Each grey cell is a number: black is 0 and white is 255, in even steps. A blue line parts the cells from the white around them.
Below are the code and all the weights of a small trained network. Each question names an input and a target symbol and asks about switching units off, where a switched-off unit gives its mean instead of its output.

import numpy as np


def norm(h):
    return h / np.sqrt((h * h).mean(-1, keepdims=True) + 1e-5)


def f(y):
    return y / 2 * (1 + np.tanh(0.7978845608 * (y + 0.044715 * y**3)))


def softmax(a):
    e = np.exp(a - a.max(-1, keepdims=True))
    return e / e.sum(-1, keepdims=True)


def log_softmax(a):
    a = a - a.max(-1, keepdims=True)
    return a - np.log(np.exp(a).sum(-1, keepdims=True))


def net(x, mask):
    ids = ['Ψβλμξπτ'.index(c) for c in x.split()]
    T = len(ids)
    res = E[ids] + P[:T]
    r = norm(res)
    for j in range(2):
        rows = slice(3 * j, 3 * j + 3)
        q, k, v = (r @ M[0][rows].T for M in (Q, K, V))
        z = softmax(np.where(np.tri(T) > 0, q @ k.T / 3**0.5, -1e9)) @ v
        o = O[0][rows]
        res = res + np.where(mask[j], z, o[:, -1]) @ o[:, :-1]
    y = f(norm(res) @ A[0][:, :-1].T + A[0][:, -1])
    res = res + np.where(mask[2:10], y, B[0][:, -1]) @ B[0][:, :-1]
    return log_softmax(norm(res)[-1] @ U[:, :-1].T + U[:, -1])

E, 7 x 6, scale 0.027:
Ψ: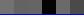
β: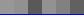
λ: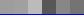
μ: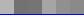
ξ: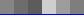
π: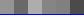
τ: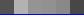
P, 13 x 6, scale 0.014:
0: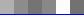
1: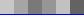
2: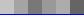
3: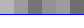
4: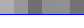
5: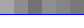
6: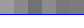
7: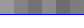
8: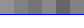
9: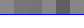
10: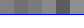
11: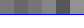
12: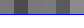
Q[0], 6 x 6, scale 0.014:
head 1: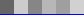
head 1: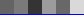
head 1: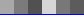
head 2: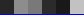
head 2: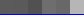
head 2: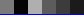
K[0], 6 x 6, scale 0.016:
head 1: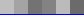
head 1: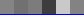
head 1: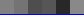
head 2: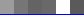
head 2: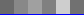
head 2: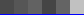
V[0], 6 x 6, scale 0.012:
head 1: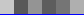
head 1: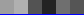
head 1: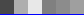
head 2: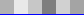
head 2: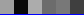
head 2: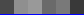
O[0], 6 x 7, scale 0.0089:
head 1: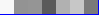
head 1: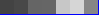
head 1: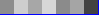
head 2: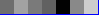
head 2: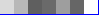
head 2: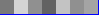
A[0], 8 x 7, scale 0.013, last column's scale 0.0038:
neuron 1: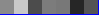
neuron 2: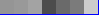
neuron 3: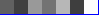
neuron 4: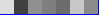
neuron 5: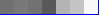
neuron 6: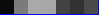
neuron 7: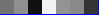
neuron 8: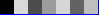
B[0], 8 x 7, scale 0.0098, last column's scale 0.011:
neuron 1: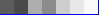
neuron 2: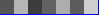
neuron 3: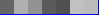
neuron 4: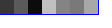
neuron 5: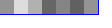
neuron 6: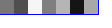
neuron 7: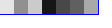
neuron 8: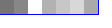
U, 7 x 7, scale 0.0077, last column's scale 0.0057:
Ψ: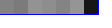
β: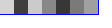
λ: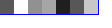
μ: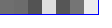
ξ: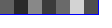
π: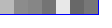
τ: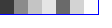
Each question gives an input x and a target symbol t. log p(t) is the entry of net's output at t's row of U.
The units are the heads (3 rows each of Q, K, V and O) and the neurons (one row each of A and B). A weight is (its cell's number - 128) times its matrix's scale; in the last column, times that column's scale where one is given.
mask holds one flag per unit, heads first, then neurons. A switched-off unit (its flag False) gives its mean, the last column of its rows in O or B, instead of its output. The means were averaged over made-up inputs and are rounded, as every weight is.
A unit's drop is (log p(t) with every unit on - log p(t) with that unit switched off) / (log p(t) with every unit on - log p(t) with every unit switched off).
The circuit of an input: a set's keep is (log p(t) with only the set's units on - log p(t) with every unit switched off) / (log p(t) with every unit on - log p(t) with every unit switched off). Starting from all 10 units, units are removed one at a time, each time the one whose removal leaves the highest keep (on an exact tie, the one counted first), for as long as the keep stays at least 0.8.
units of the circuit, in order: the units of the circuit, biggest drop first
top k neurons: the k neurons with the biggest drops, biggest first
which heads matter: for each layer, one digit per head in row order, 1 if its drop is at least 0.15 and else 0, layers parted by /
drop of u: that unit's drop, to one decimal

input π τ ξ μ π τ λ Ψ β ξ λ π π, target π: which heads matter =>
01
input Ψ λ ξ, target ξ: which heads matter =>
11
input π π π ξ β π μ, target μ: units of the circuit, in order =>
(neuron 4)
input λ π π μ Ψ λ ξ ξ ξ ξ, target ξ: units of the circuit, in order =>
(head 1; neuron 7)
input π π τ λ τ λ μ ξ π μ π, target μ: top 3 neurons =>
(neuron 4; neuron 7; neuron 6)
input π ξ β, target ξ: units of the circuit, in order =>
(head 1; head 2)
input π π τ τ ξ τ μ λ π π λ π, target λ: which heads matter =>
11
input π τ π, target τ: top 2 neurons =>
(neuron 1; neuron 7)
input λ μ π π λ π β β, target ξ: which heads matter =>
10
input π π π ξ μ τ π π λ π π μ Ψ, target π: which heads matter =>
01
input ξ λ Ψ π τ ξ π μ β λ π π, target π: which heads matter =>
11
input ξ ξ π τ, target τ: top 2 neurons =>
(neuron 8; neuron 1)
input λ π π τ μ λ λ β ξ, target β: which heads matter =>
00
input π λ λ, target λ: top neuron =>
(neuron 1)
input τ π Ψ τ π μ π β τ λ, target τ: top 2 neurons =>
(neuron 8; neuron 7)
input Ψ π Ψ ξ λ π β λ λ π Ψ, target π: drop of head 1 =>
0.2
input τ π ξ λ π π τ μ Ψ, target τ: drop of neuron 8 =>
0.3
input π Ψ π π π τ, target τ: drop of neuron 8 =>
0.2
